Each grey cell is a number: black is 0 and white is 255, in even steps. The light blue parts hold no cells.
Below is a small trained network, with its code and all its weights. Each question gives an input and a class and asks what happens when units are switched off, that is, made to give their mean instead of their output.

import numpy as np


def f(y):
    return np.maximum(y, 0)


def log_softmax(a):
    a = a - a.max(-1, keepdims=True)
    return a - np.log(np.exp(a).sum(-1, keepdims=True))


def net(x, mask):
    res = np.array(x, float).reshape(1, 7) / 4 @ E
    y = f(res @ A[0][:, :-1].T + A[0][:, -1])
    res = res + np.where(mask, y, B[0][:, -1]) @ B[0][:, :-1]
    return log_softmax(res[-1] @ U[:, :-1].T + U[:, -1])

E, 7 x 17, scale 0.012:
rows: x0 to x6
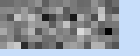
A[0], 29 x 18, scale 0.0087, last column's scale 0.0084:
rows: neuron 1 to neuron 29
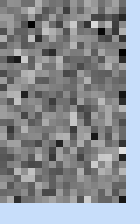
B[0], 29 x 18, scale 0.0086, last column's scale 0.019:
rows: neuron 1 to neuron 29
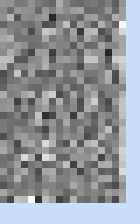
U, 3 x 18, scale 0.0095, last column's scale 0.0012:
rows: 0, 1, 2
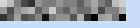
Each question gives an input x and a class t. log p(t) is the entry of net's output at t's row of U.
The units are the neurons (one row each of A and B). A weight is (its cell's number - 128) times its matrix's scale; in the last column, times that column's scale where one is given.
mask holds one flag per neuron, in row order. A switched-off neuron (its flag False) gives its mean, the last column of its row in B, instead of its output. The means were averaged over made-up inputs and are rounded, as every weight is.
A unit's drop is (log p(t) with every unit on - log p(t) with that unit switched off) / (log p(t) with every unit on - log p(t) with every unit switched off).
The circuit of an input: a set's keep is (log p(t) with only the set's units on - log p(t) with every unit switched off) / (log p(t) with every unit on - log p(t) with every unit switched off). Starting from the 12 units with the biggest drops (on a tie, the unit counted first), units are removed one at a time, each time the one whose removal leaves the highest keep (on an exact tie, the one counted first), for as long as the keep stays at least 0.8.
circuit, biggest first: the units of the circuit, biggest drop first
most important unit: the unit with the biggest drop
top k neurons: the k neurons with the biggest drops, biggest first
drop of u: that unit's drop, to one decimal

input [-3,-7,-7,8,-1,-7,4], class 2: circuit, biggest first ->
[neuron 4; neuron 17]
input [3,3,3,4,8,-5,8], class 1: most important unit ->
neuron 14
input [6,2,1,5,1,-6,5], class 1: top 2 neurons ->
[neuron 9; neuron 14]
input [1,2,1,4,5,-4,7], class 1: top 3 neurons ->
[neuron 14; neuron 9; neuron 21]
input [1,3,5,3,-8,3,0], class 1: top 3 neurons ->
[neuron 23; neuron 9; neuron 25]
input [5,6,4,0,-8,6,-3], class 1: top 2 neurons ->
[neuron 23; neuron 25]
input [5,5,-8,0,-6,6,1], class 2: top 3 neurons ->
[neuron 4; neuron 17; neuron 24]
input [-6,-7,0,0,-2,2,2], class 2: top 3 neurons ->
[neuron 9; neuron 5; neuron 15]
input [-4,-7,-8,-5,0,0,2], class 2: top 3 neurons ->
[neuron 4; neuron 17; neuron 9]
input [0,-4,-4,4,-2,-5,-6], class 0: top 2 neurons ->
[neuron 9; neuron 25]
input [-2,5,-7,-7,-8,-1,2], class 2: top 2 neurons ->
[neuron 4; neuron 17]
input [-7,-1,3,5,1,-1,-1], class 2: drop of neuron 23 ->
0.2
